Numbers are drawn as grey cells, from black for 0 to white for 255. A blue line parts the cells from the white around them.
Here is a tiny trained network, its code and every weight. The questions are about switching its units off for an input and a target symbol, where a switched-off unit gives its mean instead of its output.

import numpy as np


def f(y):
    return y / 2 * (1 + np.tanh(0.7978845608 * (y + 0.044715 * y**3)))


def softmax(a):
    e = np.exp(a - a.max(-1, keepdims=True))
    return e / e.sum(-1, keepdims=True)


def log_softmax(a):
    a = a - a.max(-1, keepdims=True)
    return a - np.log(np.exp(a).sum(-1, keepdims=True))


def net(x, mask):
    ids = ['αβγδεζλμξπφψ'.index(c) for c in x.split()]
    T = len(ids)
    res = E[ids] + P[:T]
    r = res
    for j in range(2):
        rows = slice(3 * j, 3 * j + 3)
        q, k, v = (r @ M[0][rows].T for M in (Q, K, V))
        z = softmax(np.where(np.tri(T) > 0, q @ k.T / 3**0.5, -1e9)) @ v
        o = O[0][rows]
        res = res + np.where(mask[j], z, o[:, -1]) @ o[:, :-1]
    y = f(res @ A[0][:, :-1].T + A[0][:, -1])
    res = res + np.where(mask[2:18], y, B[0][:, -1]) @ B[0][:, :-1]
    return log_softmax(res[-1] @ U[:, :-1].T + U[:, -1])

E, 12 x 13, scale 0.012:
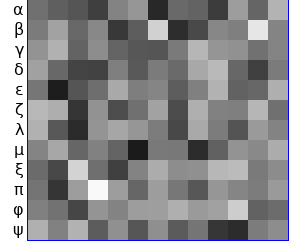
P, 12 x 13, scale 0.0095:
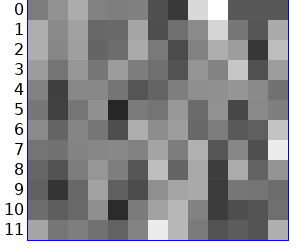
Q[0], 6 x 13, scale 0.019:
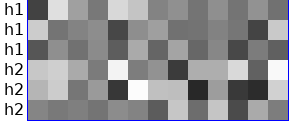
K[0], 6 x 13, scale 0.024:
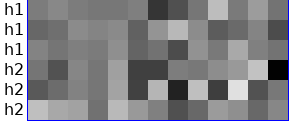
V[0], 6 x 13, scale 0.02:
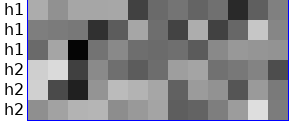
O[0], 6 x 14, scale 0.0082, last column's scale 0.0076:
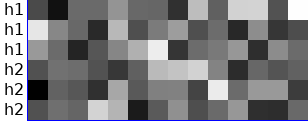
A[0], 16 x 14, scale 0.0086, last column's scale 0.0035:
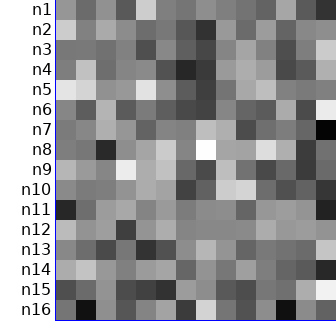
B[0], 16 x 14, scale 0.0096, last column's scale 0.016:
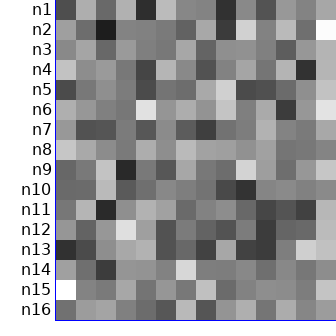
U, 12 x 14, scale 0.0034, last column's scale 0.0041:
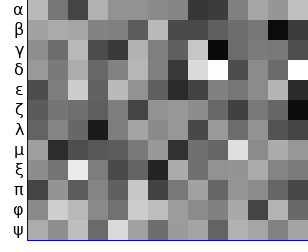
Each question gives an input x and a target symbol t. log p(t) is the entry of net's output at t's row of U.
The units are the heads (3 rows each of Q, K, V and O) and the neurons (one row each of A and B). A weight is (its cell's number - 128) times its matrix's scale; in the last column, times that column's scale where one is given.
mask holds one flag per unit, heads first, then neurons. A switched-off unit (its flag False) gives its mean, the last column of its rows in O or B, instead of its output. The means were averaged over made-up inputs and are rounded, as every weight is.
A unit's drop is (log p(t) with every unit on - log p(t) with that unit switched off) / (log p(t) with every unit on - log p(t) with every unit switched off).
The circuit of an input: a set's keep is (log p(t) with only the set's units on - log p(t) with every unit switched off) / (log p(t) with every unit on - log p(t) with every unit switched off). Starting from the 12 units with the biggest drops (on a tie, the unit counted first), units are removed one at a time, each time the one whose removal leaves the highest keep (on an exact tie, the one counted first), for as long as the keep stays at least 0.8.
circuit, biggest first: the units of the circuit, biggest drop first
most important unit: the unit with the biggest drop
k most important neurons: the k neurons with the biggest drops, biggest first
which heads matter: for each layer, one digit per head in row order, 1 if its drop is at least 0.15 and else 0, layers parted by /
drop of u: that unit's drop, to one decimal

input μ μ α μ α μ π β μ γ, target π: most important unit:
h2
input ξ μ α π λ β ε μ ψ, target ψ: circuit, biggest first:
[n6 h1]
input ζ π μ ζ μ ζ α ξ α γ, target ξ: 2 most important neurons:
[n6 n11]
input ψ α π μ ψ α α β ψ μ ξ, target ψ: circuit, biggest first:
[n6 h1]
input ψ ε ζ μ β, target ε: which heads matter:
01
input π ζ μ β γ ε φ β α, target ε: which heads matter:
01
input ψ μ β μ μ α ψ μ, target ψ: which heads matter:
10
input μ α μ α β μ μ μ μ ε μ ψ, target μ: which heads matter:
01
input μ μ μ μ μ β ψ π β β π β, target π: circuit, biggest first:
[h1 n11]
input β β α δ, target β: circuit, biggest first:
[h2 n4 h1]
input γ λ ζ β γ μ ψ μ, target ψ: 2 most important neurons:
[n6 n15]
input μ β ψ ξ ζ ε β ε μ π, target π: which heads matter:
10
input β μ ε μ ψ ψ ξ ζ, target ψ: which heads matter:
10
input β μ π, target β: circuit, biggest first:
[h2 n4]
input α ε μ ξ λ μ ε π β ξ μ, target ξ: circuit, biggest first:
[h1 n5 h2]
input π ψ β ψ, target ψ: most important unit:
n6
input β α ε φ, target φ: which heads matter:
10
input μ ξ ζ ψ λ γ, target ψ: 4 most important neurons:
[n6 n15 n8 n2]
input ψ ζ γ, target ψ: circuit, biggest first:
[h1 n6]
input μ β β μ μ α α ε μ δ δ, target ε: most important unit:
h2
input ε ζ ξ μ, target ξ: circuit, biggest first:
[h1 n6]
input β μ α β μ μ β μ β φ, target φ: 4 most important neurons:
[n2 n8 n12 n7]
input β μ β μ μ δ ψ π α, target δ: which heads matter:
01
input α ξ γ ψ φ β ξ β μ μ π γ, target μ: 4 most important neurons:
[n7 n9 n5 n2]
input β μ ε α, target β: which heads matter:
01
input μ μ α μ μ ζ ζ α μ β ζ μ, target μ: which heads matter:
11
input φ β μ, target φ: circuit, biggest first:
[h1]
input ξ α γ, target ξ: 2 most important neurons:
[n5 n9]
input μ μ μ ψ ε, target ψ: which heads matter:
10
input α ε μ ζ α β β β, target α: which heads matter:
11
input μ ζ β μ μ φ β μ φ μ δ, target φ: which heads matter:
10
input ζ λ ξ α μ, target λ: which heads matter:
01
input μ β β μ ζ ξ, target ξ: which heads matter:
10
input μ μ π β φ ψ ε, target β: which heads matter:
01
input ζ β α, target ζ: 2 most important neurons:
[n13 n4]
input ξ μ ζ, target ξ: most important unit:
n5
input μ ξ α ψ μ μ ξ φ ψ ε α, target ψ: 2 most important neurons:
[n6 n2]
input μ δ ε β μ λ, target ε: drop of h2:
0.9
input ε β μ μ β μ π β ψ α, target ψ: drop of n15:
-0.1
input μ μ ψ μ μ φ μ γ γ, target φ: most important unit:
h1
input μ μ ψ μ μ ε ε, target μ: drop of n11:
0.2
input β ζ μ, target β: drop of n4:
0.4
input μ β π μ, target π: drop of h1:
1.2
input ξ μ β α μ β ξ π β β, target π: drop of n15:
0.1
